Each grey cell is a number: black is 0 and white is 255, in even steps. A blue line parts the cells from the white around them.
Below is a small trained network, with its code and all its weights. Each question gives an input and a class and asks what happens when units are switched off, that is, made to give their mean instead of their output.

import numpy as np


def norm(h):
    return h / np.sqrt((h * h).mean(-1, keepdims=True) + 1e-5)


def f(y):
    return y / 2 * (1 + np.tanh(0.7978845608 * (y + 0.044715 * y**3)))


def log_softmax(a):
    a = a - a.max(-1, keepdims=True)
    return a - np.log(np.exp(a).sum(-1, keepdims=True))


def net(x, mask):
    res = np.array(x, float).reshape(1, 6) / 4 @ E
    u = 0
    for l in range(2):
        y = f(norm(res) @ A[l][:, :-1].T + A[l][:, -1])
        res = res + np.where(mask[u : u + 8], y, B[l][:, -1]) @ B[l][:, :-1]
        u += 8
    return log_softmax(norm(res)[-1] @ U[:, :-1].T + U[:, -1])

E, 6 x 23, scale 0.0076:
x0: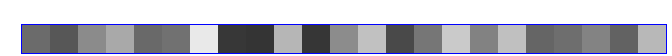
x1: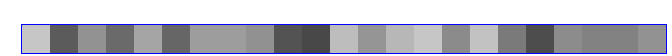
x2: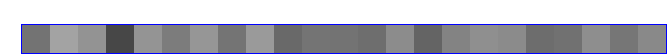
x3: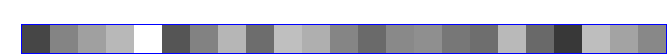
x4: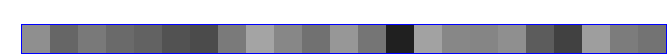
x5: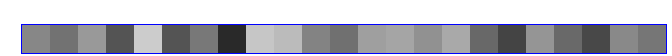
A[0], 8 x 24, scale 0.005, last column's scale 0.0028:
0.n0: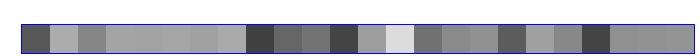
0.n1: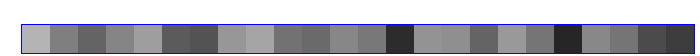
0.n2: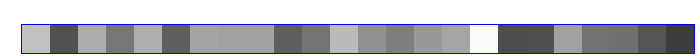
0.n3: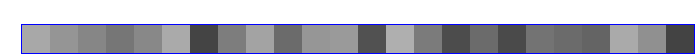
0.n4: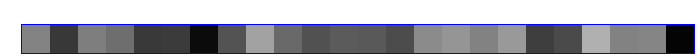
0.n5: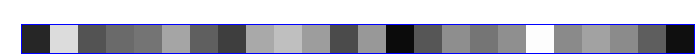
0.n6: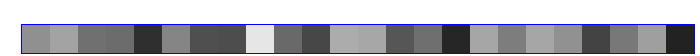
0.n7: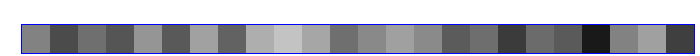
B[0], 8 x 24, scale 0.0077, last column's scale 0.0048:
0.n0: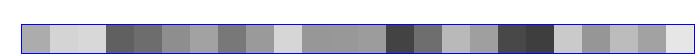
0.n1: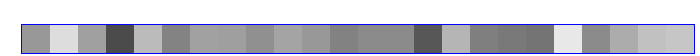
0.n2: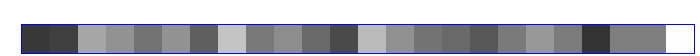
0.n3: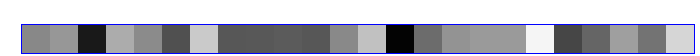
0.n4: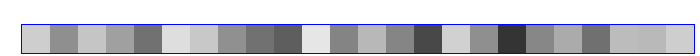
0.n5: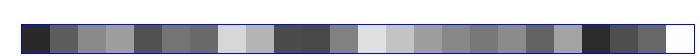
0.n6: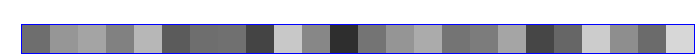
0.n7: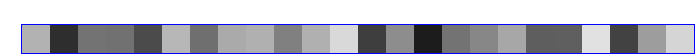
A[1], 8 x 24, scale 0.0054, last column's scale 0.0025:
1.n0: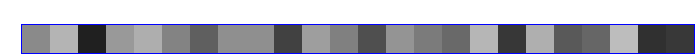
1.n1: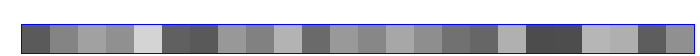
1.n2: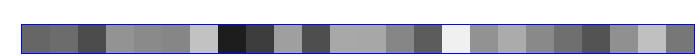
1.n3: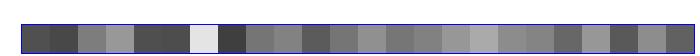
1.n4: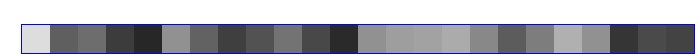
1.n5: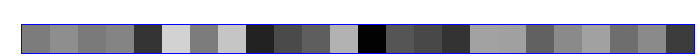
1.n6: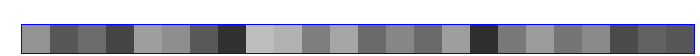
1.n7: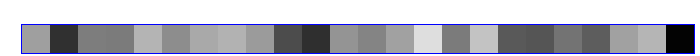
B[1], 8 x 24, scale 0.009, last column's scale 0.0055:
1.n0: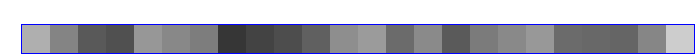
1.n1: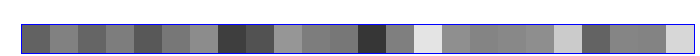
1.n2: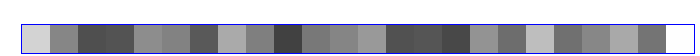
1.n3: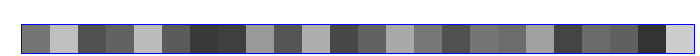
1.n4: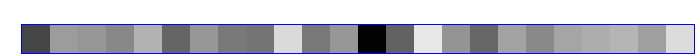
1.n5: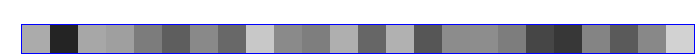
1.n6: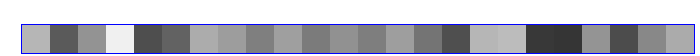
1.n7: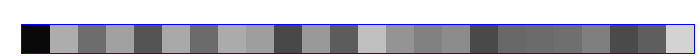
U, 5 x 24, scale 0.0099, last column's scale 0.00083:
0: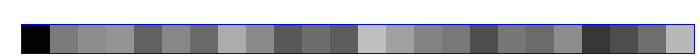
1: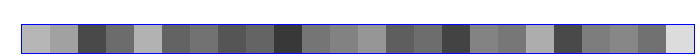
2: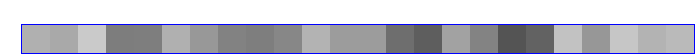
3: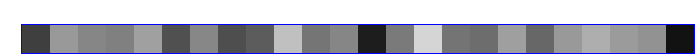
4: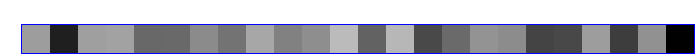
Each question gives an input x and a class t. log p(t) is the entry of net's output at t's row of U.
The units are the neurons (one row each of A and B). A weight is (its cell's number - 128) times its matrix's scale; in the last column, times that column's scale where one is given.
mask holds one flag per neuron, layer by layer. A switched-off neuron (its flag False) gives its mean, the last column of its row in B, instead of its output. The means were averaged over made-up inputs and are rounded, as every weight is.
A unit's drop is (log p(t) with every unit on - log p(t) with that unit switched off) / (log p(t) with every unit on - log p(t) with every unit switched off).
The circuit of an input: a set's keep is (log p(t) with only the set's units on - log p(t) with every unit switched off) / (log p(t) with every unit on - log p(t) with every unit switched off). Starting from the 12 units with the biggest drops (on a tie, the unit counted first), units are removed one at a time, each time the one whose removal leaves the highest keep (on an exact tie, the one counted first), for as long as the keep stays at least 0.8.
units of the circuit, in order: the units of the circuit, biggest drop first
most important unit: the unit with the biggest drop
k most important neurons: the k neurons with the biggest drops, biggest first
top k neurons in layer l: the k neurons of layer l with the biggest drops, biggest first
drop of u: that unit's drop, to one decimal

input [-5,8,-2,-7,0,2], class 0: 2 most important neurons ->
0.n2; 1.n7
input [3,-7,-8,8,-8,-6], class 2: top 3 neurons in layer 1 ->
1.n4; 1.n3; 1.n7
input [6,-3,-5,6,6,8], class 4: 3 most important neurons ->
0.n7; 1.n6; 0.n3
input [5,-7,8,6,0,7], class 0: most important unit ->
0.n5
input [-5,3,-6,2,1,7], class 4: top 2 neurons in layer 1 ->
1.n6; 1.n2
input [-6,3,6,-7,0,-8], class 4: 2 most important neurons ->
1.n5; 1.n1
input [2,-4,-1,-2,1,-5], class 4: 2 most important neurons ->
1.n5; 0.n2
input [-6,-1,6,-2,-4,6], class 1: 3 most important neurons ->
0.n3; 1.n0; 1.n5
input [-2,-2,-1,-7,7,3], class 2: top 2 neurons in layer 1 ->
1.n1; 1.n3
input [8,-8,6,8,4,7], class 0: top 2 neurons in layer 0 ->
0.n5; 0.n3
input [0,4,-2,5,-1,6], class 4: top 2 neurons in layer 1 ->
1.n6; 1.n4
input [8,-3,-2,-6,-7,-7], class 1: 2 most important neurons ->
1.n2; 1.n3
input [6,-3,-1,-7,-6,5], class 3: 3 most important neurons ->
1.n4; 0.n3; 0.n4
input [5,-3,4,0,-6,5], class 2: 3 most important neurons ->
0.n0; 0.n3; 1.n5
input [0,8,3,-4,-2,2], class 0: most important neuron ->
0.n2
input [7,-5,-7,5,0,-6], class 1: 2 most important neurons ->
1.n2; 0.n7
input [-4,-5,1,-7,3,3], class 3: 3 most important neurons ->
1.n4; 0.n6; 0.n2
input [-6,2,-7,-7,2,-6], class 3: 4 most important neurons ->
1.n4; 0.n6; 0.n7; 1.n2
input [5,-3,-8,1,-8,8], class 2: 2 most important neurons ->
0.n0; 1.n5
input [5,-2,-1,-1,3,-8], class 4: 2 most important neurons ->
1.n5; 0.n3
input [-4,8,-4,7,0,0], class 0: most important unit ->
1.n7
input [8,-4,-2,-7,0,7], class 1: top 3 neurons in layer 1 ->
1.n2; 1.n3; 1.n1
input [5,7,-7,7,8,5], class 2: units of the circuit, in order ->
0.n1; 0.n4
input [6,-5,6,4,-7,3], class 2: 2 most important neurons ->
0.n0; 0.n3
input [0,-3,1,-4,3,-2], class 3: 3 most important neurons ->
0.n6; 1.n4; 0.n2
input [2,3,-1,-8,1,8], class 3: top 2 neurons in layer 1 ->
1.n4; 1.n5
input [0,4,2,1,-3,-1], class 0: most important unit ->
0.n2
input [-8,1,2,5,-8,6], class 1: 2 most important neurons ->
0.n3; 1.n0
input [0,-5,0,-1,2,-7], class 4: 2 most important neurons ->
1.n5; 0.n2
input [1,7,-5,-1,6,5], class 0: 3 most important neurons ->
0.n2; 1.n7; 0.n0
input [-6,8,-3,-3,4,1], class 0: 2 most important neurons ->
0.n2; 1.n7
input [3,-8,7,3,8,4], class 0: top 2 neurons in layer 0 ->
0.n5; 0.n0
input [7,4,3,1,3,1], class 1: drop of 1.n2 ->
0.8
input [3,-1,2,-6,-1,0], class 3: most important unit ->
1.n4
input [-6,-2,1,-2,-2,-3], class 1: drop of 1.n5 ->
0.0
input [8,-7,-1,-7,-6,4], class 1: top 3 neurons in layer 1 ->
1.n2; 1.n3; 1.n7
